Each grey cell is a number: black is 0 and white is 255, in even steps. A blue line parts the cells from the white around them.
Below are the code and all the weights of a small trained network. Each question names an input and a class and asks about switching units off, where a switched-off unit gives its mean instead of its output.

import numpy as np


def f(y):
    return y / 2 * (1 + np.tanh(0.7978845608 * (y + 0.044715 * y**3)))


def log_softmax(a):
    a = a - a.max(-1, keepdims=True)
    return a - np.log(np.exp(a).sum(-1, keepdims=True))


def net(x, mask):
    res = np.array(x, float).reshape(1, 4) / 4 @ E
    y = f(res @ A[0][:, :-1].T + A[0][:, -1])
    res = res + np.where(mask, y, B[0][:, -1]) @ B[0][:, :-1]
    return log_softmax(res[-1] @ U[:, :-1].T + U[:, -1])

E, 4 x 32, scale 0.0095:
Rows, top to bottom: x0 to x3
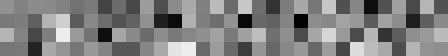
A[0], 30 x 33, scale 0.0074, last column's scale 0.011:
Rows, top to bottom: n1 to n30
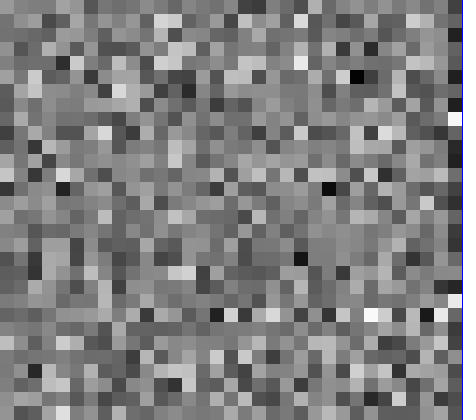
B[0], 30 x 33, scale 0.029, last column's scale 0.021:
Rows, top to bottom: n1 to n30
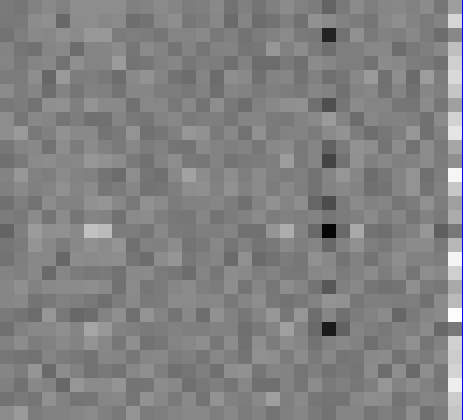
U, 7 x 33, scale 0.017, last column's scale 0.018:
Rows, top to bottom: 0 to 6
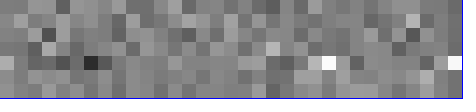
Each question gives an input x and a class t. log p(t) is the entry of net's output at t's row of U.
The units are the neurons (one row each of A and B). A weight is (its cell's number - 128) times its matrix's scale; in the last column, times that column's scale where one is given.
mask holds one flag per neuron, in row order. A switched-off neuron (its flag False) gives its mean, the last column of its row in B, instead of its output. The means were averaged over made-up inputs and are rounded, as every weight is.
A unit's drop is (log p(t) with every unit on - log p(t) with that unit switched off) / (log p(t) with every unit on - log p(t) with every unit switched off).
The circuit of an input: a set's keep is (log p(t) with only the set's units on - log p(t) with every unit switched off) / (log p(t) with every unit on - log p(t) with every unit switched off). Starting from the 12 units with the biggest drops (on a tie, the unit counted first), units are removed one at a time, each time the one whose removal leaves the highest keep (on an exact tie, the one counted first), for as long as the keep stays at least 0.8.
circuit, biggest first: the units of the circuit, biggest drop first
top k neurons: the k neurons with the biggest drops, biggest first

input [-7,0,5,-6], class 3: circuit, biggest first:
n23
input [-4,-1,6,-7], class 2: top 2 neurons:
n6; n10
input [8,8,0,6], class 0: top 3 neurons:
n19; n28; n23
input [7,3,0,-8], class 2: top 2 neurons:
n6; n23
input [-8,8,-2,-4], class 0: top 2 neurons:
n19; n28
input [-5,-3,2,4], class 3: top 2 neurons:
n23; n6
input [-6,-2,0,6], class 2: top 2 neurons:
n27; n20
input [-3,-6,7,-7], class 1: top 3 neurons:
n13; n25; n27
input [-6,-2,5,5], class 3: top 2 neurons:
n23; n10
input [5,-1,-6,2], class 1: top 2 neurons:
n10; n23
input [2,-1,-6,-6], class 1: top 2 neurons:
n10; n14
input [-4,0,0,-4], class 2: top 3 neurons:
n6; n29; n26
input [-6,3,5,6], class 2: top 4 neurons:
n27; n20; n16; n11
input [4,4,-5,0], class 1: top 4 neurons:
n10; n23; n2; n5
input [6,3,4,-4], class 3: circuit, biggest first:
n29
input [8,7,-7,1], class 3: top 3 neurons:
n29; n4; n26
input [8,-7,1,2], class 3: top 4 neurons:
n29; n4; n26; n19
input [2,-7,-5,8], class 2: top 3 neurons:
n27; n20; n19
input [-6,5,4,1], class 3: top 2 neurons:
n23; n2
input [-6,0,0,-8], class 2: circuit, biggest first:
n6
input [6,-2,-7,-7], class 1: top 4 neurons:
n10; n14; n27; n21
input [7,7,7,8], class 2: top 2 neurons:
n27; n20
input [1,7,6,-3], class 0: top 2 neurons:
n19; n28
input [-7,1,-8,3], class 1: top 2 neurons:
n10; n14
